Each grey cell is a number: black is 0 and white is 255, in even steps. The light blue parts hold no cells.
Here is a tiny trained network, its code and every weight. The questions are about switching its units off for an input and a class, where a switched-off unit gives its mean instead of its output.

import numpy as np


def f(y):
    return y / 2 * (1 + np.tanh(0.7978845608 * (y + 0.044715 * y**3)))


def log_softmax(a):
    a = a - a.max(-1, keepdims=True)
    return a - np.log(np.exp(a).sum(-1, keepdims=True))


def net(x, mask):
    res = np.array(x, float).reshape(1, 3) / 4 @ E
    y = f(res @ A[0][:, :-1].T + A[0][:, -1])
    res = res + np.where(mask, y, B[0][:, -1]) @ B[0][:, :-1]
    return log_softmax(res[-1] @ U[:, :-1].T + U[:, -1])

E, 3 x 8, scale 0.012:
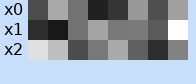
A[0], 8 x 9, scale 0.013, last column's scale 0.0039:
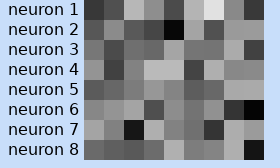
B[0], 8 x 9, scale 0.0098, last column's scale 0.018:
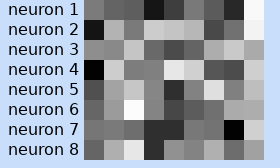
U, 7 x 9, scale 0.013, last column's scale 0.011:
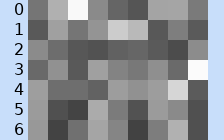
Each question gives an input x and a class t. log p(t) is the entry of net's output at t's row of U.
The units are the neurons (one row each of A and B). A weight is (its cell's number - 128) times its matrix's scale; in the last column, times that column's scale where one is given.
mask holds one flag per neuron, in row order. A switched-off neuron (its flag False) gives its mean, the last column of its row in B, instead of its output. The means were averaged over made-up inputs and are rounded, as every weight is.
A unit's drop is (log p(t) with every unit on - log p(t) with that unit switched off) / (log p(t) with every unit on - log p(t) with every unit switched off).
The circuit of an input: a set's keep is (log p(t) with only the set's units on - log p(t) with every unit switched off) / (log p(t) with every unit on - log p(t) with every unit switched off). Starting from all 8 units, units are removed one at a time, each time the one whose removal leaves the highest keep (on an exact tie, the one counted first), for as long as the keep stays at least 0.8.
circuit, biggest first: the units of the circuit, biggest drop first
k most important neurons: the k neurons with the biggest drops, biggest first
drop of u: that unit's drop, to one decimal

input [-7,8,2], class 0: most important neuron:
[neuron 5]
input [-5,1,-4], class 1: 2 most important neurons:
[neuron 4; neuron 7]
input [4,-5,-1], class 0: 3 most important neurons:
[neuron 6; neuron 4; neuron 1]
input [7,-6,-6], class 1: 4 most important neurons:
[neuron 2; neuron 5; neuron 7; neuron 3]
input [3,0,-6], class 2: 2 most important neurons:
[neuron 1; neuron 4]
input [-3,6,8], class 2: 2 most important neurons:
[neuron 7; neuron 6]
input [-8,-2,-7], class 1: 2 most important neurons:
[neuron 4; neuron 7]
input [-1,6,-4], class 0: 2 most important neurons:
[neuron 5; neuron 3]
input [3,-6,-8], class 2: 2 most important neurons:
[neuron 1; neuron 5]
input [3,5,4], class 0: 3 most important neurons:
[neuron 1; neuron 5; neuron 3]
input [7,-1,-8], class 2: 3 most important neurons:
[neuron 1; neuron 4; neuron 8]
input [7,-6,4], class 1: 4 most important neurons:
[neuron 2; neuron 5; neuron 3; neuron 8]
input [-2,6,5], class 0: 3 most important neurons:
[neuron 1; neuron 5; neuron 3]
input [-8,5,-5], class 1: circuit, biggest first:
[neuron 4]
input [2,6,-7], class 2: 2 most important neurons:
[neuron 1; neuron 6]
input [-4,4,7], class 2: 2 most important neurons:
[neuron 7; neuron 2]
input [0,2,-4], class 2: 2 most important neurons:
[neuron 1; neuron 2]
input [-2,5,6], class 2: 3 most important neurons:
[neuron 7; neuron 6; neuron 2]
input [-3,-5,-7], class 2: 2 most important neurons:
[neuron 1; neuron 5]
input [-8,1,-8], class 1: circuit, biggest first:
[neuron 4]
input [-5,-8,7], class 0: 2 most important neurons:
[neuron 6; neuron 1]
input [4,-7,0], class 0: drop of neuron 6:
0.5
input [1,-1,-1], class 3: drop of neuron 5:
0.2
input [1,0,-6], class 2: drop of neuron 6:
0.0
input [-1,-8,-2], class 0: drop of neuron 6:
0.1
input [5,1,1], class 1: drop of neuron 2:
0.3
